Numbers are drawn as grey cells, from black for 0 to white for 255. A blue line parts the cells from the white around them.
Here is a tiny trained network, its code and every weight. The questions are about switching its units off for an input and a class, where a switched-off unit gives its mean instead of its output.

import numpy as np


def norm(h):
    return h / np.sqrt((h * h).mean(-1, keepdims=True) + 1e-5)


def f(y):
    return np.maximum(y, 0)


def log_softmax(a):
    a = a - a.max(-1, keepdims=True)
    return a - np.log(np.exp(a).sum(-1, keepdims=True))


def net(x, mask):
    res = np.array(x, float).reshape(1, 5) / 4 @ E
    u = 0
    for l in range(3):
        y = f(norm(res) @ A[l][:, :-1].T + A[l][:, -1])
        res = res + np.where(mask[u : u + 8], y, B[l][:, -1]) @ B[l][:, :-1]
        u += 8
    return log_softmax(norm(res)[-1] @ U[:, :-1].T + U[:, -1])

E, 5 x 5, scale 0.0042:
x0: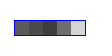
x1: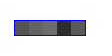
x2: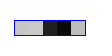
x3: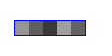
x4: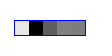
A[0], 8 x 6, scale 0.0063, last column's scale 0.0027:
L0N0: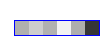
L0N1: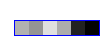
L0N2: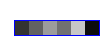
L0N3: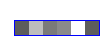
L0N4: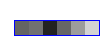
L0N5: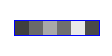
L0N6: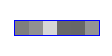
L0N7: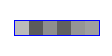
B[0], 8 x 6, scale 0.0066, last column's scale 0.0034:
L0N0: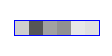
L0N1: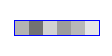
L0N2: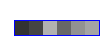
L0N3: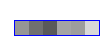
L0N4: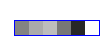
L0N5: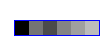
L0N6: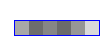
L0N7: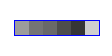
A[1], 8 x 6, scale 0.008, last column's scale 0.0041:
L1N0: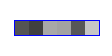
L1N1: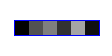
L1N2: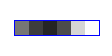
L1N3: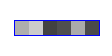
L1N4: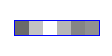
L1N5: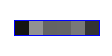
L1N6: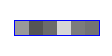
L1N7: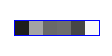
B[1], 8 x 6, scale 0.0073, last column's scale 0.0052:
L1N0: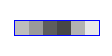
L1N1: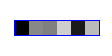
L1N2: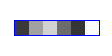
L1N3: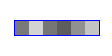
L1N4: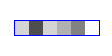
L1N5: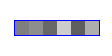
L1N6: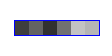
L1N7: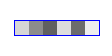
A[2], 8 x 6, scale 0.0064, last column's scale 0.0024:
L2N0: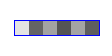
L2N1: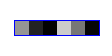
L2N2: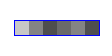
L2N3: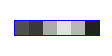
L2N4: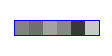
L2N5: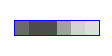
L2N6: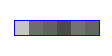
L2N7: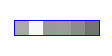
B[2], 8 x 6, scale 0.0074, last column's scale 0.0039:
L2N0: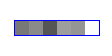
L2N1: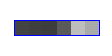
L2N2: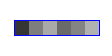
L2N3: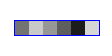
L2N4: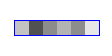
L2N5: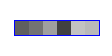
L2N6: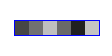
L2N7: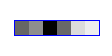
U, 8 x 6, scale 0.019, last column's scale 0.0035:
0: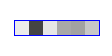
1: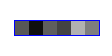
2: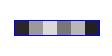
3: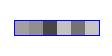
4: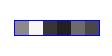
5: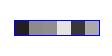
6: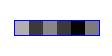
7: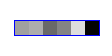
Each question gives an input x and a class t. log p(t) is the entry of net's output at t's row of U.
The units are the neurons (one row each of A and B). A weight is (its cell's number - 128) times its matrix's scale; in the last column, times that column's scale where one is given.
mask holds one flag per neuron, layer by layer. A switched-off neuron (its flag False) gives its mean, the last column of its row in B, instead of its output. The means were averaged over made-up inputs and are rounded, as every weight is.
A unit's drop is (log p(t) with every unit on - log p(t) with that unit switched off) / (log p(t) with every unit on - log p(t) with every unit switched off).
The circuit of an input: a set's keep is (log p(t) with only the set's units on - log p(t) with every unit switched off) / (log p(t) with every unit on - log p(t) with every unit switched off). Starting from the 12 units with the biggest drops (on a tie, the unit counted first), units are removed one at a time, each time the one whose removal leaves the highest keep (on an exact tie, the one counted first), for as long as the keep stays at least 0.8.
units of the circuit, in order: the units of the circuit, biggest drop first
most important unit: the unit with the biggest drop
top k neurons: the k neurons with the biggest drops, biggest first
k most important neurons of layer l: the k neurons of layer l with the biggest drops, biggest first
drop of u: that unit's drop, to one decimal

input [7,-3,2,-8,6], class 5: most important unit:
L0N5
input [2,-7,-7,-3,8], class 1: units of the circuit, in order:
L1N6, L2N1
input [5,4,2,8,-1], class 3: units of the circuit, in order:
L0N4, L1N7, L2N3
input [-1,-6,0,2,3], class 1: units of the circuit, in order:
L1N6, L2N1
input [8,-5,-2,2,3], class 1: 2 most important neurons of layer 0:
L0N4, L0N0
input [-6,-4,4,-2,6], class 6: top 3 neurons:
L0N7, L2N6, L1N4
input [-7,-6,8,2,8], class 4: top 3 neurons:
L1N3, L1N4, L2N7
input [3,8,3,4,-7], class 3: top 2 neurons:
L1N7, L0N4
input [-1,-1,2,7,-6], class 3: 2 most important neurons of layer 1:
L1N7, L1N0
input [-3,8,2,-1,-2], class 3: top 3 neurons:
L1N7, L0N0, L1N0
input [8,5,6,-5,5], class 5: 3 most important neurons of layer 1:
L1N2, L1N1, L1N0
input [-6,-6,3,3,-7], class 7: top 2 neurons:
L2N7, L0N4
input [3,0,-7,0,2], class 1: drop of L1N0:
0.1
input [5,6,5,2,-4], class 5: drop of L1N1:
0.2
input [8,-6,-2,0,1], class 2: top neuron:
L0N3
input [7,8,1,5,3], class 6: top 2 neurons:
L0N4, L0N5
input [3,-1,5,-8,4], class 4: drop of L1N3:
0.2
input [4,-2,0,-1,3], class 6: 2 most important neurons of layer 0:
L0N7, L0N4
